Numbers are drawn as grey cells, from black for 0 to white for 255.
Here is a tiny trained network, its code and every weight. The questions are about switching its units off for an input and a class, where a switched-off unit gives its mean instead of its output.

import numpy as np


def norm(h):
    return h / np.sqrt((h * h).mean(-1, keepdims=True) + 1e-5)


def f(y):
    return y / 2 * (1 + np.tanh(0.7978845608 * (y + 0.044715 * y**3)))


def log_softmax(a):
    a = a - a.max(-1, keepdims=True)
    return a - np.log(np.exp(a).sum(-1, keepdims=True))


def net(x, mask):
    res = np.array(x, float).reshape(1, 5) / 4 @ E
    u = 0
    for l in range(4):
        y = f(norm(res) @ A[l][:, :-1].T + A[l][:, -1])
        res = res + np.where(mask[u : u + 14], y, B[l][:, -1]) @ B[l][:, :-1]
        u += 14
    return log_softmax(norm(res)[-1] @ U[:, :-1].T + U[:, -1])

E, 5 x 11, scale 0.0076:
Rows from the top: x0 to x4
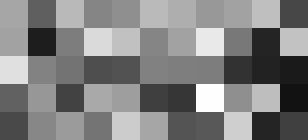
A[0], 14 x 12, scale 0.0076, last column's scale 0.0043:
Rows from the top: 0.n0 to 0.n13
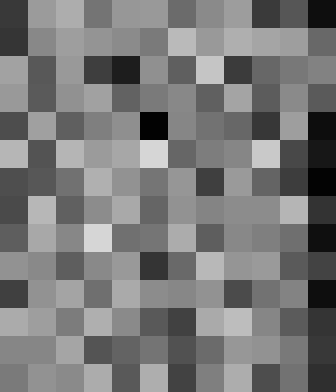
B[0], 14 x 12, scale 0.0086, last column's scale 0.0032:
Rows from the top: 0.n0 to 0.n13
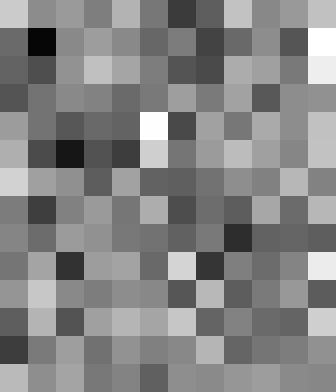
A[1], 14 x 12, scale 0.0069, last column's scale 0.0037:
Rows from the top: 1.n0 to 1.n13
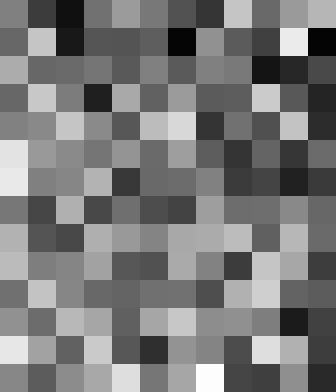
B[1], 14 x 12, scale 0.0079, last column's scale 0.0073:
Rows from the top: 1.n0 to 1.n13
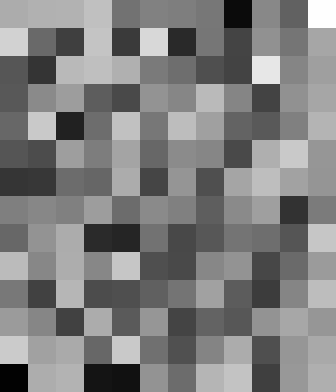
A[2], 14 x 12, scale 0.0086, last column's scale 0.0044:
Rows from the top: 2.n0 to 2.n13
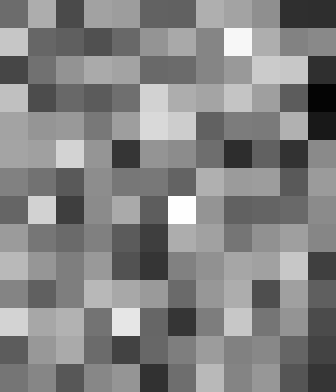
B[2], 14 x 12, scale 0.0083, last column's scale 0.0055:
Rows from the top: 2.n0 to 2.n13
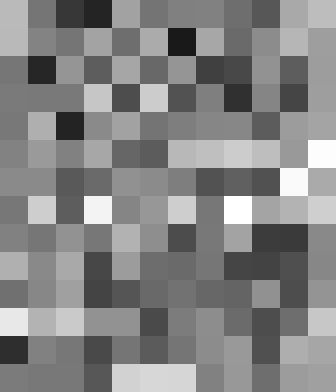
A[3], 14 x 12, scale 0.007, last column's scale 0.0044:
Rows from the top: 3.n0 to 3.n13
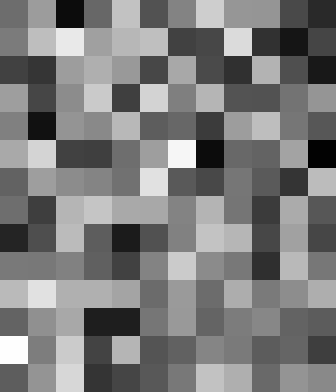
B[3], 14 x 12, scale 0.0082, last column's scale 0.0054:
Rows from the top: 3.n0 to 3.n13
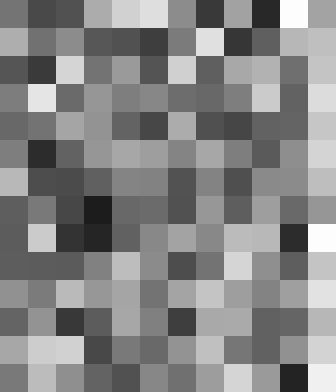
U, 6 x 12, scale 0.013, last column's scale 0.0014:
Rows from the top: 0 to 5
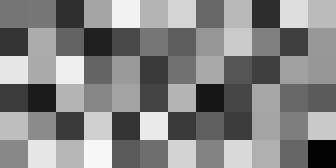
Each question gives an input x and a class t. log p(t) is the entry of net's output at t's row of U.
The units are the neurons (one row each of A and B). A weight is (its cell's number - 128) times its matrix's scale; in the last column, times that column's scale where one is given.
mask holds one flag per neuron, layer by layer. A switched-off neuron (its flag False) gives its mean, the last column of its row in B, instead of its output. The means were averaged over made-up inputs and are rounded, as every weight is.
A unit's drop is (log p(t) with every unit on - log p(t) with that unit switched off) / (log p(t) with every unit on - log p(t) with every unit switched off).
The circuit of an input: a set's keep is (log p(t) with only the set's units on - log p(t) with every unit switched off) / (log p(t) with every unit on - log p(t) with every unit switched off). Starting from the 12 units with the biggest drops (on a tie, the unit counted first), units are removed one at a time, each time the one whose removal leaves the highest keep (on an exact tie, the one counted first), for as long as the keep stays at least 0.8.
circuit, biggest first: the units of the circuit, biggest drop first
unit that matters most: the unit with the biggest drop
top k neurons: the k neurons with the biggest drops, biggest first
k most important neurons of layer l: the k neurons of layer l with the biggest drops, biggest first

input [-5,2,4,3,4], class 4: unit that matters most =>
0.n4
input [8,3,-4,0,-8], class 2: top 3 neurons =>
(1.n12, 1.n9, 2.n11)
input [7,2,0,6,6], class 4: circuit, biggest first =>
(0.n5, 2.n3)
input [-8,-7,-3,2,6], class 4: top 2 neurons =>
(1.n1, 0.n4)
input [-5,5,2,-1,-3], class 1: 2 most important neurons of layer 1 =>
(1.n13, 1.n8)
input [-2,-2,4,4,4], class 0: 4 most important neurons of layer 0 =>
(0.n9, 0.n11, 0.n1, 0.n7)
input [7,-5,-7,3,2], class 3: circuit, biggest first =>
(0.n1, 2.n2)
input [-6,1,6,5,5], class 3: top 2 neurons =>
(1.n2, 1.n6)
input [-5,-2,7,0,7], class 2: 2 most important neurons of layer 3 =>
(3.n12, 3.n1)
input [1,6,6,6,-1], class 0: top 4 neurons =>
(0.n9, 0.n11, 1.n10, 0.n1)
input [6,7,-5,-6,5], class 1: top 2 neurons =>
(0.n9, 1.n8)
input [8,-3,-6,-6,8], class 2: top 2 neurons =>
(0.n0, 3.n1)
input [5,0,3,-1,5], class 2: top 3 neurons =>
(0.n0, 2.n11, 0.n6)
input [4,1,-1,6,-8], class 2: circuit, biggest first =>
(1.n12)
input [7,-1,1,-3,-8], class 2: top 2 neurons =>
(1.n12, 1.n9)
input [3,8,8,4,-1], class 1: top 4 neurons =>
(1.n13, 1.n8, 0.n1, 3.n8)
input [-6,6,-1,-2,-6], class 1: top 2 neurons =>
(1.n13, 1.n8)
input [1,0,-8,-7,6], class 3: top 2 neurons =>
(0.n1, 0.n9)
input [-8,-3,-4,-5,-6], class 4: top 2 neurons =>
(1.n1, 0.n4)
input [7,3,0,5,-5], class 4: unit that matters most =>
0.n5
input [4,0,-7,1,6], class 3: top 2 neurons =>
(0.n1, 1.n12)
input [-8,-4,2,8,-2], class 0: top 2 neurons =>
(0.n9, 0.n11)
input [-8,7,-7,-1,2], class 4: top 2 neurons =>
(0.n4, 0.n7)
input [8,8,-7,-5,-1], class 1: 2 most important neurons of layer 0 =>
(0.n2, 0.n4)
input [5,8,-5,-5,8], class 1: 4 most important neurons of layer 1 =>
(1.n13, 1.n8, 1.n12, 1.n9)
